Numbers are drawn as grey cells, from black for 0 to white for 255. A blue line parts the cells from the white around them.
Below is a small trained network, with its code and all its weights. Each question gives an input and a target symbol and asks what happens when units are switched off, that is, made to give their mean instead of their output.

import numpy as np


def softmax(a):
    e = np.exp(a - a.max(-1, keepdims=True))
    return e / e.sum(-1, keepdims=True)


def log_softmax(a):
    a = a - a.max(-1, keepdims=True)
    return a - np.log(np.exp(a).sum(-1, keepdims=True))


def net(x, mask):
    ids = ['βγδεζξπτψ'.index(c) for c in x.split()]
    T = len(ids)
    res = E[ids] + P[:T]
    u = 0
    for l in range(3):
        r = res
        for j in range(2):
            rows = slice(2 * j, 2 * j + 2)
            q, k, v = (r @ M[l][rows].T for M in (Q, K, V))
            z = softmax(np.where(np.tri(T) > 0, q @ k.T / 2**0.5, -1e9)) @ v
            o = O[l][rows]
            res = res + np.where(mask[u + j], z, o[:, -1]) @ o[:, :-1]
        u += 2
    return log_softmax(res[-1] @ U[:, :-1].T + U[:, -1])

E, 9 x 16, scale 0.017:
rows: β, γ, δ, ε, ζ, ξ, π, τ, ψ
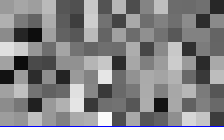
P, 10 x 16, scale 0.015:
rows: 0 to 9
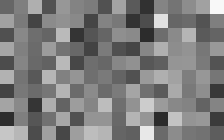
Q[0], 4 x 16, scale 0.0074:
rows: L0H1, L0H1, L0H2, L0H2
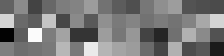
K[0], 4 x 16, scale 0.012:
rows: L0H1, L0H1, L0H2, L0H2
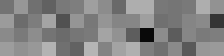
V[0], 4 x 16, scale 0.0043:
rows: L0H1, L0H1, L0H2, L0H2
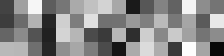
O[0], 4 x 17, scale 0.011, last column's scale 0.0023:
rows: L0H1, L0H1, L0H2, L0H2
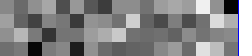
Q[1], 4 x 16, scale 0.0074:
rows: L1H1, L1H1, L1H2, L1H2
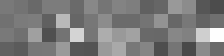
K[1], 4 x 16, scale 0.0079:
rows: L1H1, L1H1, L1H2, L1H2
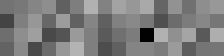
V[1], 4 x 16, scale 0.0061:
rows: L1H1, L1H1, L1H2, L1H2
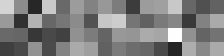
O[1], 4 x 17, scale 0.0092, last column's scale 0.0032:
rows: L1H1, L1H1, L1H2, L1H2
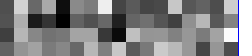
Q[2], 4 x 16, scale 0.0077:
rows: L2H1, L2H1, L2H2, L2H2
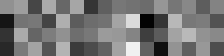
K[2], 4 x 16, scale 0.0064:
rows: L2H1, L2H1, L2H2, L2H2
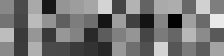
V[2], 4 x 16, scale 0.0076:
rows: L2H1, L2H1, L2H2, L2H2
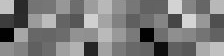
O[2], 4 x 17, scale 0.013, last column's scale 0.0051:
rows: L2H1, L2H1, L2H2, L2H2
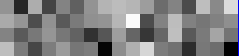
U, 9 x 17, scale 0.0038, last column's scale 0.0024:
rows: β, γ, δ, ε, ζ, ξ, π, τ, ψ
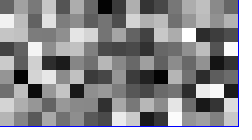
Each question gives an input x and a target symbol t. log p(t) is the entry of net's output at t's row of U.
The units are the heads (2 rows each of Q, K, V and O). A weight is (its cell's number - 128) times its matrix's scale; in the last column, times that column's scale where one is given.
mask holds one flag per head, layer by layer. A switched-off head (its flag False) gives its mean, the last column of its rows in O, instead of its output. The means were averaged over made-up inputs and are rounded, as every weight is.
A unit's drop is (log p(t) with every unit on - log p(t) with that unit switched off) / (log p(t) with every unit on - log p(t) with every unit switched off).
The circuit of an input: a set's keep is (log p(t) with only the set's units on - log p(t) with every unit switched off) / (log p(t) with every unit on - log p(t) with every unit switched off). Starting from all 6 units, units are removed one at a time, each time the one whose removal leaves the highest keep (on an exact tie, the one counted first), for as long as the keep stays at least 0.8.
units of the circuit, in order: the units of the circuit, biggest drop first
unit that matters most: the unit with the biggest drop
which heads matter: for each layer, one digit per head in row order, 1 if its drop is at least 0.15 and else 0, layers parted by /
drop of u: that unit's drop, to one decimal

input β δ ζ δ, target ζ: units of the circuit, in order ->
L2H1
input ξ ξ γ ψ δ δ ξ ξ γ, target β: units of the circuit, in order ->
L1H1, L2H1, L0H2, L0H1
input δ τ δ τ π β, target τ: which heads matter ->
01 / 00 / 01
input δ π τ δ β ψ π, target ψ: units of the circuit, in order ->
L1H2, L2H1
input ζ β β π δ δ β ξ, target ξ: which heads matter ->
00 / 10 / 01
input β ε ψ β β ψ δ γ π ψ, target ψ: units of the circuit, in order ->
L1H1, L2H1, L2H2
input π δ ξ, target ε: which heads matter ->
00 / 11 / 10
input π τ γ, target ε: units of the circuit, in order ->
L2H1, L1H1, L2H2
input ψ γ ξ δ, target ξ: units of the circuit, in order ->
L2H2, L0H2
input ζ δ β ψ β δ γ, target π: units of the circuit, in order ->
L0H1, L2H1
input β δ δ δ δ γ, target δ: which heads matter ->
10 / 00 / 01
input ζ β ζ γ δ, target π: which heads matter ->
10 / 10 / 10
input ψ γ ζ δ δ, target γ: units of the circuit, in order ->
L2H2, L0H1, L1H1
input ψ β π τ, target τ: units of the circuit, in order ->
L2H2, L0H1
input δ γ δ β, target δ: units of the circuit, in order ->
L2H1, L2H2, L1H1
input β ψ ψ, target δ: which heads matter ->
11 / 10 / 11
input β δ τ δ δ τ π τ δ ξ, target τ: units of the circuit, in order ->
L2H2, L0H2
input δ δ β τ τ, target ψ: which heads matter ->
00 / 01 / 10
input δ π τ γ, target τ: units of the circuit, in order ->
L2H2
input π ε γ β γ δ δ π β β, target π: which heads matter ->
01 / 00 / 00
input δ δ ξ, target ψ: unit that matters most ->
L1H2
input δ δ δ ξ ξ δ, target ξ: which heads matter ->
00 / 00 / 01
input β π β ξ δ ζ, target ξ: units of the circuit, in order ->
L2H2, L1H1
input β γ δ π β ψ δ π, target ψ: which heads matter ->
10 / 10 / 11
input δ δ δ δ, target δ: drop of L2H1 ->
0.4
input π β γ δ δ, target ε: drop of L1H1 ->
0.3
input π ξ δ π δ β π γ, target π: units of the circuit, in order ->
L0H2
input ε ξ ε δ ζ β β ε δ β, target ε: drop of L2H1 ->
0.6
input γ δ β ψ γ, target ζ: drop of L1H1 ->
0.1
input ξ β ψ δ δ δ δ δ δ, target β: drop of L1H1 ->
0.5
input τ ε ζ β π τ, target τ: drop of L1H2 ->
0.0
